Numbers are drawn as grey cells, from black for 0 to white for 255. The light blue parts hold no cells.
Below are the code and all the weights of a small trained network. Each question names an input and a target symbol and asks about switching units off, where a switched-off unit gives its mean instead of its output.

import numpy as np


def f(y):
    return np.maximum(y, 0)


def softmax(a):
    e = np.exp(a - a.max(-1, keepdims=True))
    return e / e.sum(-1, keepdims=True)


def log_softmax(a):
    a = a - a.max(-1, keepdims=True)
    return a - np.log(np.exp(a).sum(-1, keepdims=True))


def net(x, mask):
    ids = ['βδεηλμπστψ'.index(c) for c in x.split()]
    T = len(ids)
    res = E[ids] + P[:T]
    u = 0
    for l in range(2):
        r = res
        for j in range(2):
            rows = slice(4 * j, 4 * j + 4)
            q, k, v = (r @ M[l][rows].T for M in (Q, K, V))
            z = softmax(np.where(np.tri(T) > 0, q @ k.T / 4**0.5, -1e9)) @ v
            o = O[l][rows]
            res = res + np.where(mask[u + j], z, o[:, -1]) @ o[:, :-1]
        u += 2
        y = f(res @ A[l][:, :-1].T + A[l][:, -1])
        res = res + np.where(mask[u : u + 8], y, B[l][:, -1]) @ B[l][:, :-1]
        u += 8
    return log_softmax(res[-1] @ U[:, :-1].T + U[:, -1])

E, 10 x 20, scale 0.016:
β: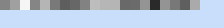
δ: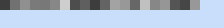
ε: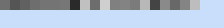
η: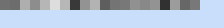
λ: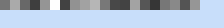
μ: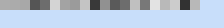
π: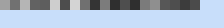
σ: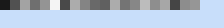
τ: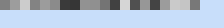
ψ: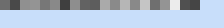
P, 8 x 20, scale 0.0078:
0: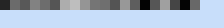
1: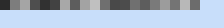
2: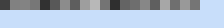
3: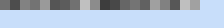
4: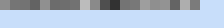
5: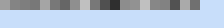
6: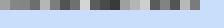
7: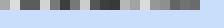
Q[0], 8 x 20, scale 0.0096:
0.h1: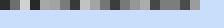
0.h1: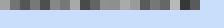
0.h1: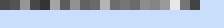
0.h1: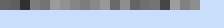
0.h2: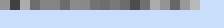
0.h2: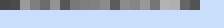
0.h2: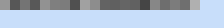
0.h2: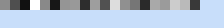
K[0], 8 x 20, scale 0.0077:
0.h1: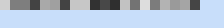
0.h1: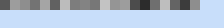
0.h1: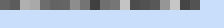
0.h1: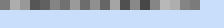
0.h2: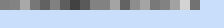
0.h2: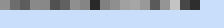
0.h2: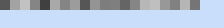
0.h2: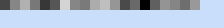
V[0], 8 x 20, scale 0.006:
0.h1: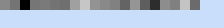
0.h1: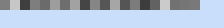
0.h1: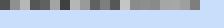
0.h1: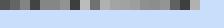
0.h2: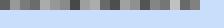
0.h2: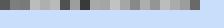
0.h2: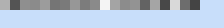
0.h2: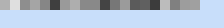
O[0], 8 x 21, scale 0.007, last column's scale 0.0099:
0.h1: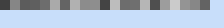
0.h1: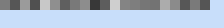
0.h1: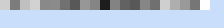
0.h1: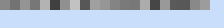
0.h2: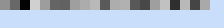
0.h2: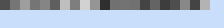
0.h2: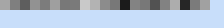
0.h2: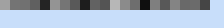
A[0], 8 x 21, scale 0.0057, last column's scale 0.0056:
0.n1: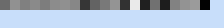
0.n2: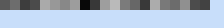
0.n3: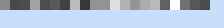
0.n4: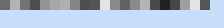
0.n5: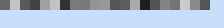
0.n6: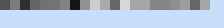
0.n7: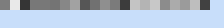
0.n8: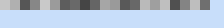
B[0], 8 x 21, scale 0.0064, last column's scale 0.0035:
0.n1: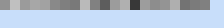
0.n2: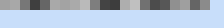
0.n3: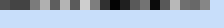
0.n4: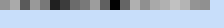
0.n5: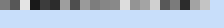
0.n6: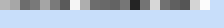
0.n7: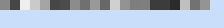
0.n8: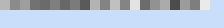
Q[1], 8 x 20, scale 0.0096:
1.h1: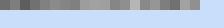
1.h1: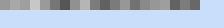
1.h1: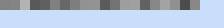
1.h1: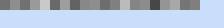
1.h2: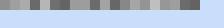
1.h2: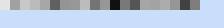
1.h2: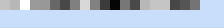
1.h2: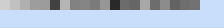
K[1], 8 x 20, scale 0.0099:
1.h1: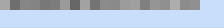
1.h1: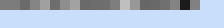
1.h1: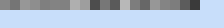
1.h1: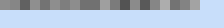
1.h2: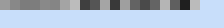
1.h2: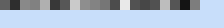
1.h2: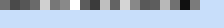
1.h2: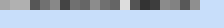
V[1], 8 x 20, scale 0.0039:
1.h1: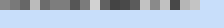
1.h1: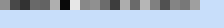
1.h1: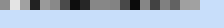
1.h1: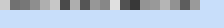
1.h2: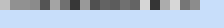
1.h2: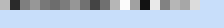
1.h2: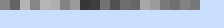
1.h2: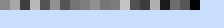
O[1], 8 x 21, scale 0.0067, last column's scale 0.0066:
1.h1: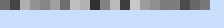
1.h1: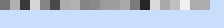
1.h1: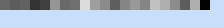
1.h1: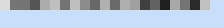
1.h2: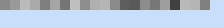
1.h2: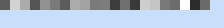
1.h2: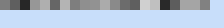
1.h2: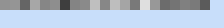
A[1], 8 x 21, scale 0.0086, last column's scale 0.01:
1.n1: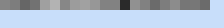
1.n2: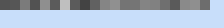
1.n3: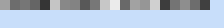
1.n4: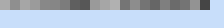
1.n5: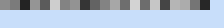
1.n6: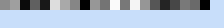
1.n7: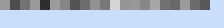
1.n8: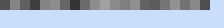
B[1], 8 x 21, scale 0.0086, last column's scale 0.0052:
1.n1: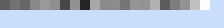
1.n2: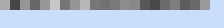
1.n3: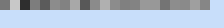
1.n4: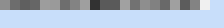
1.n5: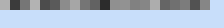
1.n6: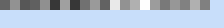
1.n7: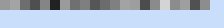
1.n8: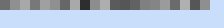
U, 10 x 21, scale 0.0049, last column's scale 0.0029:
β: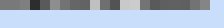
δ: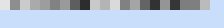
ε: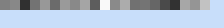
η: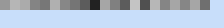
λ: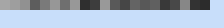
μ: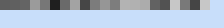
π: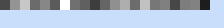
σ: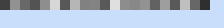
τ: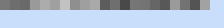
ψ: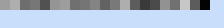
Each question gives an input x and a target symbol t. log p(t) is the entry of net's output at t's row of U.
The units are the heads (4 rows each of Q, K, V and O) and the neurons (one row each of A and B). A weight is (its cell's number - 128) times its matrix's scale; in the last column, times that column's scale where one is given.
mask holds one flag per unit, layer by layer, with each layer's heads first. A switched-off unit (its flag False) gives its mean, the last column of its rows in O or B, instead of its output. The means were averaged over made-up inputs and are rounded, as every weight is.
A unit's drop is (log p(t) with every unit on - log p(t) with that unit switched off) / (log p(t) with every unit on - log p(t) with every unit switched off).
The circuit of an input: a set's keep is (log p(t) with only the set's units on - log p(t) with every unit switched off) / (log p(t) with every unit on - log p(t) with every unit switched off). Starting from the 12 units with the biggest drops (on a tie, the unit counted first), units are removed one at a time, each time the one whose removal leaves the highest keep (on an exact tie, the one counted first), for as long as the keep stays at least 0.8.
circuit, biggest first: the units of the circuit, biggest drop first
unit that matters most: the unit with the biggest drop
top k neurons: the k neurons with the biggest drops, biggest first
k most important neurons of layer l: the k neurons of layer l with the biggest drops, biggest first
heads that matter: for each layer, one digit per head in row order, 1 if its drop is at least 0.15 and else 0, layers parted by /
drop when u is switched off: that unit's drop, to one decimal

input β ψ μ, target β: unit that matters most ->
1.h1
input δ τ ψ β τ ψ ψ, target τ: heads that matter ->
01 / 00
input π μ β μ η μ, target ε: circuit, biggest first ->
(1.h2, 0.h2)
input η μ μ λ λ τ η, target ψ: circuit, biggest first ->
(0.h2, 0.h1)
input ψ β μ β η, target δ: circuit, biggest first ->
(0.h2, 1.h2)
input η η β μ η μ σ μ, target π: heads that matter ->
01 / 00
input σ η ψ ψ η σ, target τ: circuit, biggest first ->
(0.h2, 1.h2)
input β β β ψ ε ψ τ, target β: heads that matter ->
00 / 11
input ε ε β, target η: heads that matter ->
01 / 11
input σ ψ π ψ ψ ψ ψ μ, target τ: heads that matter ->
01 / 01
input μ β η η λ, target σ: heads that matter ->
11 / 01
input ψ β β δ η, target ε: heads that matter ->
11 / 00
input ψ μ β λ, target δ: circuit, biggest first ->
(1.h2, 0.h2)
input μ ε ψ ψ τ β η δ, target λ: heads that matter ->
11 / 11
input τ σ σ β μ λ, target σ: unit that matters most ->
1.h2
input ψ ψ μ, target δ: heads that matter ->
00 / 01
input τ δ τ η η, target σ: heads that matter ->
01 / 11
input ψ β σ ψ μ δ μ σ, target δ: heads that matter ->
10 / 01
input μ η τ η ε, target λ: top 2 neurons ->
(0.n8, 0.n6)
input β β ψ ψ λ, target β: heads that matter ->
10 / 01
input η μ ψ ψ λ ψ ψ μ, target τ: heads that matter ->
11 / 01
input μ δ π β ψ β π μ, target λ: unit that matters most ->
1.h1
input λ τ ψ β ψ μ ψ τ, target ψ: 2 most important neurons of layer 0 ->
(0.n5, 0.n2)
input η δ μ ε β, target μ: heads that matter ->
11 / 01
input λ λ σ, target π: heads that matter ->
01 / 00
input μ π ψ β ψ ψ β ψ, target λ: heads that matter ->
11 / 11
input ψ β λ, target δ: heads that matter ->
00 / 11
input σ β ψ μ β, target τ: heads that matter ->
01 / 01
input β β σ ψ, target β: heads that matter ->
01 / 10
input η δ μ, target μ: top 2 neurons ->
(0.n6, 1.n5)
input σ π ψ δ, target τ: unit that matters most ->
1.n2
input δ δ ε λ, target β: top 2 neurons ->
(0.n5, 1.n2)
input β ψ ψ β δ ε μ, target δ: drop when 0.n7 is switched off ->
0.2
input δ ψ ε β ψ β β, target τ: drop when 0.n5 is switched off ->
0.1
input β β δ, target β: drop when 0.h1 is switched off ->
0.3
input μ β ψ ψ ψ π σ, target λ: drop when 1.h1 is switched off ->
0.6
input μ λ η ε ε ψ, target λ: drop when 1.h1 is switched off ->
0.5
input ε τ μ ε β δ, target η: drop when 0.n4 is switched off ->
0.2
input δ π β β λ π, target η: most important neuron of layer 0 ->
(0.n4)
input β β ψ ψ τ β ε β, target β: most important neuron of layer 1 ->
(1.n4)
